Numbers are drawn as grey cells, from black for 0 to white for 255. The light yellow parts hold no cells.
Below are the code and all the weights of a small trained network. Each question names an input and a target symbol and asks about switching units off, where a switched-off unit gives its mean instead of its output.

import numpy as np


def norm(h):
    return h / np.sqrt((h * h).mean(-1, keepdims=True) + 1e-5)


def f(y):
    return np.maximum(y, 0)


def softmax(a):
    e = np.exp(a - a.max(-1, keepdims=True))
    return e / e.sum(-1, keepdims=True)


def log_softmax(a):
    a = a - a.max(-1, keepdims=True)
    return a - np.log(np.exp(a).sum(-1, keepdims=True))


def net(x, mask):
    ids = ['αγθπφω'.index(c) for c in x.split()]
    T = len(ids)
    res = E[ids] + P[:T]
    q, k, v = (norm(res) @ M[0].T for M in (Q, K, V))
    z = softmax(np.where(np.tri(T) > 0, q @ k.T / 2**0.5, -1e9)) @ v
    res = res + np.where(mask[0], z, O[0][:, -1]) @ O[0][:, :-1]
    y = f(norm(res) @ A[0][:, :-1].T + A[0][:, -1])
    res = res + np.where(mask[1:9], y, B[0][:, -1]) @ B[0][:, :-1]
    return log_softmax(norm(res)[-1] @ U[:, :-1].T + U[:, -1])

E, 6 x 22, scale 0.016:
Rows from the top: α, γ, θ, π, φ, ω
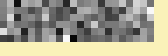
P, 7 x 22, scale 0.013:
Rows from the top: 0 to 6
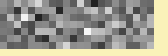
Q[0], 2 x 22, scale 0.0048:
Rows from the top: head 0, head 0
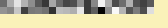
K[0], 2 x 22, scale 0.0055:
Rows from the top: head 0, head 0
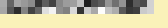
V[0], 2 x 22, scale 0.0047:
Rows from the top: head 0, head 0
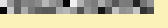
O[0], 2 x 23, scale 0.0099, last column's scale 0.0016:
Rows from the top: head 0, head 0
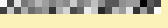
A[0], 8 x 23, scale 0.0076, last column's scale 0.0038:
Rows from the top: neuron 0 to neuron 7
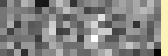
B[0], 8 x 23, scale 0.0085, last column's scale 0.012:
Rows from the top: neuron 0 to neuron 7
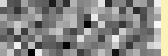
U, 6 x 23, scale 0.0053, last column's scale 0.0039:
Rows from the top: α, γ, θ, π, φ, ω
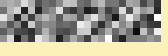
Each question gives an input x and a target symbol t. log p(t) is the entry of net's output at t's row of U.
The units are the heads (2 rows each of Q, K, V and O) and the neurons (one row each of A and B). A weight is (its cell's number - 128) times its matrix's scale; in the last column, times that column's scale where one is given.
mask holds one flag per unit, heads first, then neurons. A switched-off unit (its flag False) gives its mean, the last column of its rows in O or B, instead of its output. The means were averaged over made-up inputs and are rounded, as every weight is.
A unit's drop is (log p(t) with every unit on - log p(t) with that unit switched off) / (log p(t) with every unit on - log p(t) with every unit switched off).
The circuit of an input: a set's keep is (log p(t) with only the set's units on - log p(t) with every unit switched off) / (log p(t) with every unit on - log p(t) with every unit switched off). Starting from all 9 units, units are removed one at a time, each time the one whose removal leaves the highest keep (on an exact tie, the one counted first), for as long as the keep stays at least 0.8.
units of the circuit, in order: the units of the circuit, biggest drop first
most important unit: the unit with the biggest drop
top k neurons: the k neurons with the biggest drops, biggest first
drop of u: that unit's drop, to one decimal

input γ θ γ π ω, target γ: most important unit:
neuron 4
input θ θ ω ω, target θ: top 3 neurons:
[neuron 6; neuron 7; neuron 3]
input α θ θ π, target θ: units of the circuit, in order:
[head 0; neuron 6]
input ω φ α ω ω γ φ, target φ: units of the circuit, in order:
[head 0; neuron 3]
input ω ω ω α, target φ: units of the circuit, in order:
[head 0; neuron 3]
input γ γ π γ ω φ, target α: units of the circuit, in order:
[neuron 6; neuron 4]
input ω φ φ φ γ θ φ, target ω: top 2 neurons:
[neuron 7; neuron 6]
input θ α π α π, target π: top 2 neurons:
[neuron 5; neuron 4]
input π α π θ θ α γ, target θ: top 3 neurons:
[neuron 6; neuron 3; neuron 5]
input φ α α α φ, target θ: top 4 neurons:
[neuron 4; neuron 6; neuron 7; neuron 2]
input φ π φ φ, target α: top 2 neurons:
[neuron 3; neuron 6]
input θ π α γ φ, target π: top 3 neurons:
[neuron 5; neuron 4; neuron 0]
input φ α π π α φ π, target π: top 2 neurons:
[neuron 5; neuron 3]
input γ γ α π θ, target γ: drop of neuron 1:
0.2
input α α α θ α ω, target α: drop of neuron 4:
0.1
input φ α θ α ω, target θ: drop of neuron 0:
-0.1
